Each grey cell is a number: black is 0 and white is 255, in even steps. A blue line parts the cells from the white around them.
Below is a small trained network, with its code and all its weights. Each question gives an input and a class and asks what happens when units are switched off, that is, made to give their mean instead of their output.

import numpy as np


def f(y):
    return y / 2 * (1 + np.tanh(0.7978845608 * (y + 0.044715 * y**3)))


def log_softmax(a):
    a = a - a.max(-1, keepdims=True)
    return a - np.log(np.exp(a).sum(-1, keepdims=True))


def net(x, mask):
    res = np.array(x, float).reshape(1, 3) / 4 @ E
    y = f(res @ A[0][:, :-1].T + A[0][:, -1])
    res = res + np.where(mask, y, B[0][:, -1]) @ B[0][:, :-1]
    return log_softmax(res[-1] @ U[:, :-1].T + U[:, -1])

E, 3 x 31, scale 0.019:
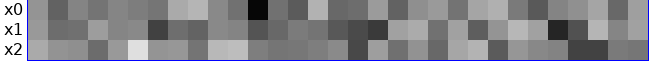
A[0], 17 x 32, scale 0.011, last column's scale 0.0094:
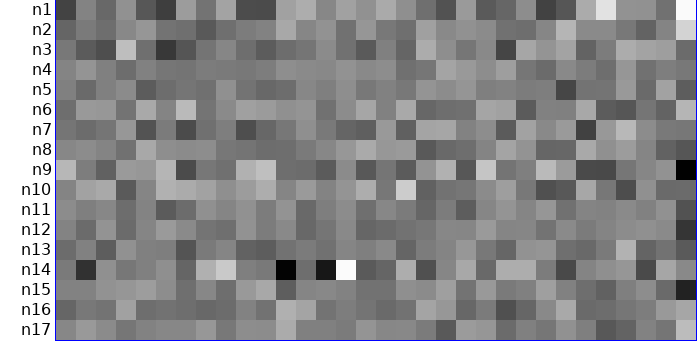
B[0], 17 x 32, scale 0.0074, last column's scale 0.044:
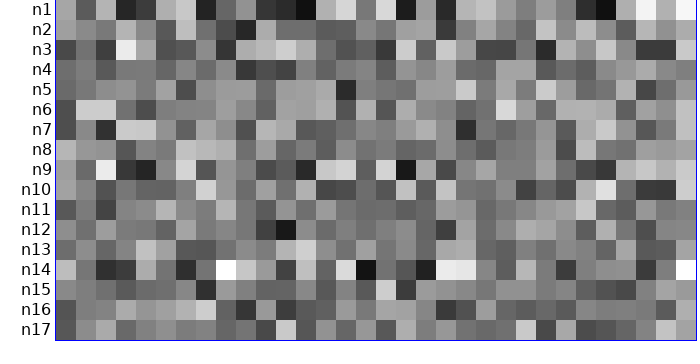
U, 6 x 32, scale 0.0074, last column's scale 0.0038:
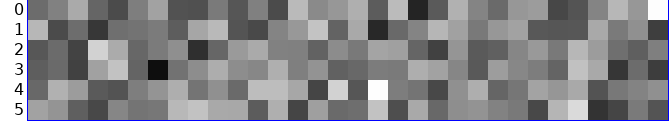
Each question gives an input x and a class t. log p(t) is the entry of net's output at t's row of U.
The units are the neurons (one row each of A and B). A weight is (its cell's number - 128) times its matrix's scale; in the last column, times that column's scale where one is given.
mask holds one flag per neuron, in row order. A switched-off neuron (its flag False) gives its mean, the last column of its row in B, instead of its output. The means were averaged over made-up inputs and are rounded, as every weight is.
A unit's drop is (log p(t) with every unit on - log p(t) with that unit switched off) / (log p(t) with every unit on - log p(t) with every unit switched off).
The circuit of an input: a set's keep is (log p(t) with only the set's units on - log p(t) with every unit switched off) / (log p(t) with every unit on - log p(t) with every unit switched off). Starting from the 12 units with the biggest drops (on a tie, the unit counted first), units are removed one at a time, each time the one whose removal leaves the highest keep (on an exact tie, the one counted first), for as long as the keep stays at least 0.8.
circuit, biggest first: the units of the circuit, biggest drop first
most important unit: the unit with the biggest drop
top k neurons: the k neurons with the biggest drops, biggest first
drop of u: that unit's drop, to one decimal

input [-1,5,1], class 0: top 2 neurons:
(n14 n9)
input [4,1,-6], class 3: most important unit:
n3
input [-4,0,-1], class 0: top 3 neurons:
(n14 n3 n10)
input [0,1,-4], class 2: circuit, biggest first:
(n14 n9)
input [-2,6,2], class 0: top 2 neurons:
(n9 n14)
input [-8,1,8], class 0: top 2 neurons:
(n9 n3)
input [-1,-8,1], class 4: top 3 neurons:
(n10 n14 n9)
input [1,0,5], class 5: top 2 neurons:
(n1 n10)
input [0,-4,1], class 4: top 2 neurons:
(n14 n9)
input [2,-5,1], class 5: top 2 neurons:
(n10 n9)
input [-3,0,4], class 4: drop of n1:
0.8
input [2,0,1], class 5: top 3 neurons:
(n1 n9 n3)
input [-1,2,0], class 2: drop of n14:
0.5
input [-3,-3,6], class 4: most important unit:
n14
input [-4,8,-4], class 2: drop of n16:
0.0
